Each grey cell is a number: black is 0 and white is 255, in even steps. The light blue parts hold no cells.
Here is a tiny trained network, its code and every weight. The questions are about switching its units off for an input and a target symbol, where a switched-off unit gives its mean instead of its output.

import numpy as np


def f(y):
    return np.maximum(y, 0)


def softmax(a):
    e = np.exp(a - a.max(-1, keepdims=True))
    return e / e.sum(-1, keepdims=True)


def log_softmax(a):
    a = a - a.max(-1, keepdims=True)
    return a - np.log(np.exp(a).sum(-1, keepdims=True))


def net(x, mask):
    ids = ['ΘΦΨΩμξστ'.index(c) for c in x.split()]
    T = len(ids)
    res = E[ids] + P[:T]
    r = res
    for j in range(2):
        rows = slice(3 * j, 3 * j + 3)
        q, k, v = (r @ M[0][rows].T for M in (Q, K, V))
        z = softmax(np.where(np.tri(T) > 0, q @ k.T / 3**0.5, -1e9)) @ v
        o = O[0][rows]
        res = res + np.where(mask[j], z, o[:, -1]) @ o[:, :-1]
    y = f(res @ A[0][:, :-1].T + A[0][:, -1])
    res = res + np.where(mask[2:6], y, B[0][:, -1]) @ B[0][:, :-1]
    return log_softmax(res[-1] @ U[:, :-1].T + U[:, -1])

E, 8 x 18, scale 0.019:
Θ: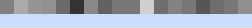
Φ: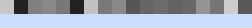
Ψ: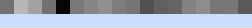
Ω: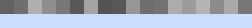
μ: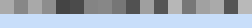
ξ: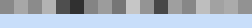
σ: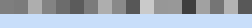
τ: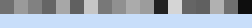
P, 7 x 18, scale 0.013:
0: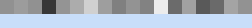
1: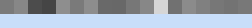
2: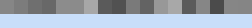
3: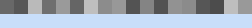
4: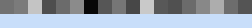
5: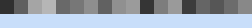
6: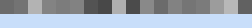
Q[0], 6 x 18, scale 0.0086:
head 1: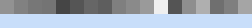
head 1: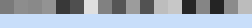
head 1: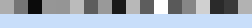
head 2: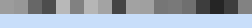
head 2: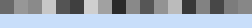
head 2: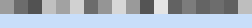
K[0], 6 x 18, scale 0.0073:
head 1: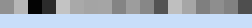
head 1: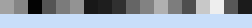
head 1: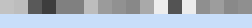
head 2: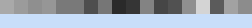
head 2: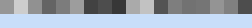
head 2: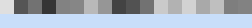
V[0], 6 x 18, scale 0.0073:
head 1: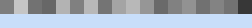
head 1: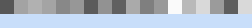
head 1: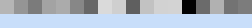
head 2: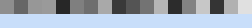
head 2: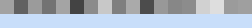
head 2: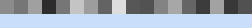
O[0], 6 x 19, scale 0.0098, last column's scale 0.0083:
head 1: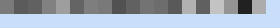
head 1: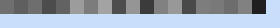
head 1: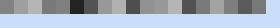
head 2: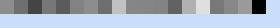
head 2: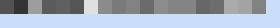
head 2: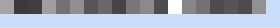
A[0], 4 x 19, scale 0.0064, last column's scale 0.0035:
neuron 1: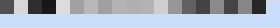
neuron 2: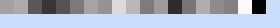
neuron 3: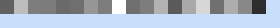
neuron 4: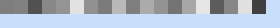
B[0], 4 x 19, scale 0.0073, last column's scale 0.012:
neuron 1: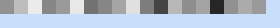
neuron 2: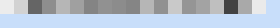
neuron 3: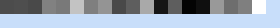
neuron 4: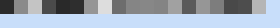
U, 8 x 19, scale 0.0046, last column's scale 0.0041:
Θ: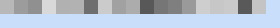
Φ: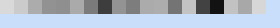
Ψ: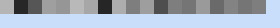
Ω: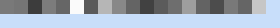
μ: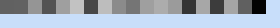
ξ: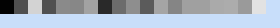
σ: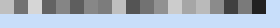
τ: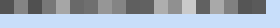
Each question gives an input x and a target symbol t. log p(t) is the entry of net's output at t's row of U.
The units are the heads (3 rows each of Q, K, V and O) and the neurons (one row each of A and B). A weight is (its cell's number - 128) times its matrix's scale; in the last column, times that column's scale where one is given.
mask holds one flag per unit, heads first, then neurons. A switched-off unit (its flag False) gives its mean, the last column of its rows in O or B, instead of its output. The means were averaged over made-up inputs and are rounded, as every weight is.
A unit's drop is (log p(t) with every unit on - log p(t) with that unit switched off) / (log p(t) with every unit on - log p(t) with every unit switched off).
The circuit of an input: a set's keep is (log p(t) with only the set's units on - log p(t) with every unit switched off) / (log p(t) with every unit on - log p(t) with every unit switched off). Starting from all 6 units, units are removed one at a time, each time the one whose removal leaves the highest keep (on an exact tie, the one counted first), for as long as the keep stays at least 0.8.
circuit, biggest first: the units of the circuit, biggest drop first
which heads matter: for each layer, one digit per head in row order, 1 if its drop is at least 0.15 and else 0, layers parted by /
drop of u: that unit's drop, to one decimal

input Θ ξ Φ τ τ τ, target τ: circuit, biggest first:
[head 1; head 2]
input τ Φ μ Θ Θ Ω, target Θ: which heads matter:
01
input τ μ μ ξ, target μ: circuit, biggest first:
[head 1]
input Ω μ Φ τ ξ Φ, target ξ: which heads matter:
01
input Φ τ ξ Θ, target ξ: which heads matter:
10
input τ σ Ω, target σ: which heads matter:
10
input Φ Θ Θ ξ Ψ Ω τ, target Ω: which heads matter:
10
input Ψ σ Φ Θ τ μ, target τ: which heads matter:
11
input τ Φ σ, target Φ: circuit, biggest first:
[head 1; neuron 4]
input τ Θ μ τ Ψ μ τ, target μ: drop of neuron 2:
0.1
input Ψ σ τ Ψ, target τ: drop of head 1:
0.8
